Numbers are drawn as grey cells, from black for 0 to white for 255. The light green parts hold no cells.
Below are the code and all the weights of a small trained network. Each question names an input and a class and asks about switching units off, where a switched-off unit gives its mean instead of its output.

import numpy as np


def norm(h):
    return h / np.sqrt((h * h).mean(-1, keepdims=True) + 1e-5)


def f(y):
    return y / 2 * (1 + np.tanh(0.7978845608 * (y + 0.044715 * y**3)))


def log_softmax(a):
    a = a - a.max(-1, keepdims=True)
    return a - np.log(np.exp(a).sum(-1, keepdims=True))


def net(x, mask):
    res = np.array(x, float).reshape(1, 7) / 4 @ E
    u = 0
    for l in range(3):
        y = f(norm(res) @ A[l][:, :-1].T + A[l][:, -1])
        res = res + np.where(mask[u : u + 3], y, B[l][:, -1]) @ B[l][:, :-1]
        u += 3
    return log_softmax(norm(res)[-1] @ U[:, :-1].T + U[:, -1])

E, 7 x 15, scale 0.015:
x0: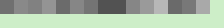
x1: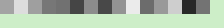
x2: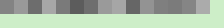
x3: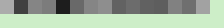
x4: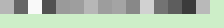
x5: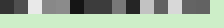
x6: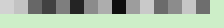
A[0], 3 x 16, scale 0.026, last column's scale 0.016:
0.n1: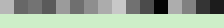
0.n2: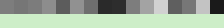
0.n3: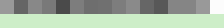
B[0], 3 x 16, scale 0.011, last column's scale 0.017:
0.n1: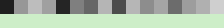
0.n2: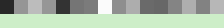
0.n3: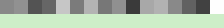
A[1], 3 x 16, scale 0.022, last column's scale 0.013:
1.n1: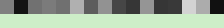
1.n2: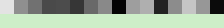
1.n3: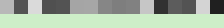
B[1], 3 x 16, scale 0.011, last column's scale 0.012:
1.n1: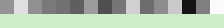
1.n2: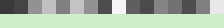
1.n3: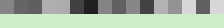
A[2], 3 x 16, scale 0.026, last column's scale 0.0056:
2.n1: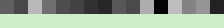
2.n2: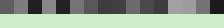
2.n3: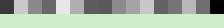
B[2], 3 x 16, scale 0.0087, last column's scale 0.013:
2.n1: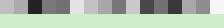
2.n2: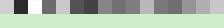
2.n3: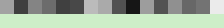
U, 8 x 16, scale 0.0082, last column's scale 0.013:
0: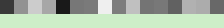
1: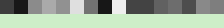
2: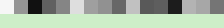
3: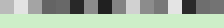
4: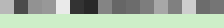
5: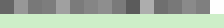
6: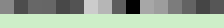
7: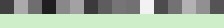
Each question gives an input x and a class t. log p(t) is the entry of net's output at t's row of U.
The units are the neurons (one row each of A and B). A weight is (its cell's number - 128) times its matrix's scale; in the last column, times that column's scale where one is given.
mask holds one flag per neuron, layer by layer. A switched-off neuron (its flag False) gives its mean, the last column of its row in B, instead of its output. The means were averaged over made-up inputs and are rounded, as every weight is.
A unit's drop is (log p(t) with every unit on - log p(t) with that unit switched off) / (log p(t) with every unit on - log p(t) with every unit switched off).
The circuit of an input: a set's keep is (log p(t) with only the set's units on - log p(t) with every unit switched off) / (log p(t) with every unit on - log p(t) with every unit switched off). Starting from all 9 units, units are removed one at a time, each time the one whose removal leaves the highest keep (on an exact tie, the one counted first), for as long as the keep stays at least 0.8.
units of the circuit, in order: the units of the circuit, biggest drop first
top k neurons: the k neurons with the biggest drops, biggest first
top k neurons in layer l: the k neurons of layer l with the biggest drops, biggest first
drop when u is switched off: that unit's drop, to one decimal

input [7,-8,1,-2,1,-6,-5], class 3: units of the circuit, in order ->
(1.n1; 0.n3)
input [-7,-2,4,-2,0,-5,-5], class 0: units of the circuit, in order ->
(0.n1)
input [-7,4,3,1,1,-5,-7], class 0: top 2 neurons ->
(0.n1; 1.n2)
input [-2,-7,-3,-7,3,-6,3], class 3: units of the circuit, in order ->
(1.n1; 0.n3; 2.n1)
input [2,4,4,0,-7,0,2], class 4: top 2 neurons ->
(2.n2; 1.n1)
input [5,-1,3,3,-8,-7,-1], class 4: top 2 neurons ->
(2.n2; 2.n1)
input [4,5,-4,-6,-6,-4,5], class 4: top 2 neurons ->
(1.n1; 2.n2)
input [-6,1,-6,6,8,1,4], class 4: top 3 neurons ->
(1.n3; 0.n2; 0.n3)
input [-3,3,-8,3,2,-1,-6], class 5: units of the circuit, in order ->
(1.n2; 0.n3)
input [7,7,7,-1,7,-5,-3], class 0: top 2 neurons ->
(0.n2; 1.n1)
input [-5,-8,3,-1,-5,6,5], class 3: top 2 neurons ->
(1.n1; 0.n2)
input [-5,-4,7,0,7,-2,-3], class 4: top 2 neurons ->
(1.n3; 0.n2)
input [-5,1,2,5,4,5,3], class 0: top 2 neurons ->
(0.n1; 2.n1)
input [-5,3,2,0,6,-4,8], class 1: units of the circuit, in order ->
(1.n2)
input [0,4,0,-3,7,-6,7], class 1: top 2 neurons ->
(1.n2; 0.n3)
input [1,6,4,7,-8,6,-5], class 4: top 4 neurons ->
(2.n2; 1.n1; 1.n2; 0.n3)
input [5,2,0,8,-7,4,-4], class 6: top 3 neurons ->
(0.n3; 1.n3; 0.n2)
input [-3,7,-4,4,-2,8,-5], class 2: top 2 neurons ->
(2.n1; 1.n1)
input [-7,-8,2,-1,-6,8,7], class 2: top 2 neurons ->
(2.n1; 0.n2)
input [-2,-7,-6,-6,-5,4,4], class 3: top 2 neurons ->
(1.n1; 0.n3)
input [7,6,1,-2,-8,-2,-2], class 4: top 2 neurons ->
(2.n2; 0.n1)
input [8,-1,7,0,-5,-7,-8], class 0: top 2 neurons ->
(0.n2; 1.n2)
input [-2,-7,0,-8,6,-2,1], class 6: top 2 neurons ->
(2.n3; 0.n1)
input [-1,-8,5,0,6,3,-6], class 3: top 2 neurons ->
(1.n1; 1.n2)
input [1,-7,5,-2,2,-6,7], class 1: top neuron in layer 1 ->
(1.n2)
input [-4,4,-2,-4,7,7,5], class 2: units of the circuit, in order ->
(2.n1; 0.n3)
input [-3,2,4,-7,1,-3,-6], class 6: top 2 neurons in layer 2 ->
(2.n3; 2.n1)
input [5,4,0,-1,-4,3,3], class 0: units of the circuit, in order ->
(0.n2)
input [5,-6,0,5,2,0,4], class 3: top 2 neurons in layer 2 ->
(2.n3; 2.n1)
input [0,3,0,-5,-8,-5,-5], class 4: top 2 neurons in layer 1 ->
(1.n2; 1.n1)
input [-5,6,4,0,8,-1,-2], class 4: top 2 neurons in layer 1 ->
(1.n3; 1.n1)
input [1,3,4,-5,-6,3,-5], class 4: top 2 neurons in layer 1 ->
(1.n2; 1.n1)
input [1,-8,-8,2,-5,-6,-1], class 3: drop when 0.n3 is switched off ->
0.0
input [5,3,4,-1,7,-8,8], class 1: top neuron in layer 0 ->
(0.n3)
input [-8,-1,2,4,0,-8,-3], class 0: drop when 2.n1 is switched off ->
0.2
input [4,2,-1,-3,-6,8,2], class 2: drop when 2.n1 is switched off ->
0.9
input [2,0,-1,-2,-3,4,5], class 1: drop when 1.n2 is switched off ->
1.1
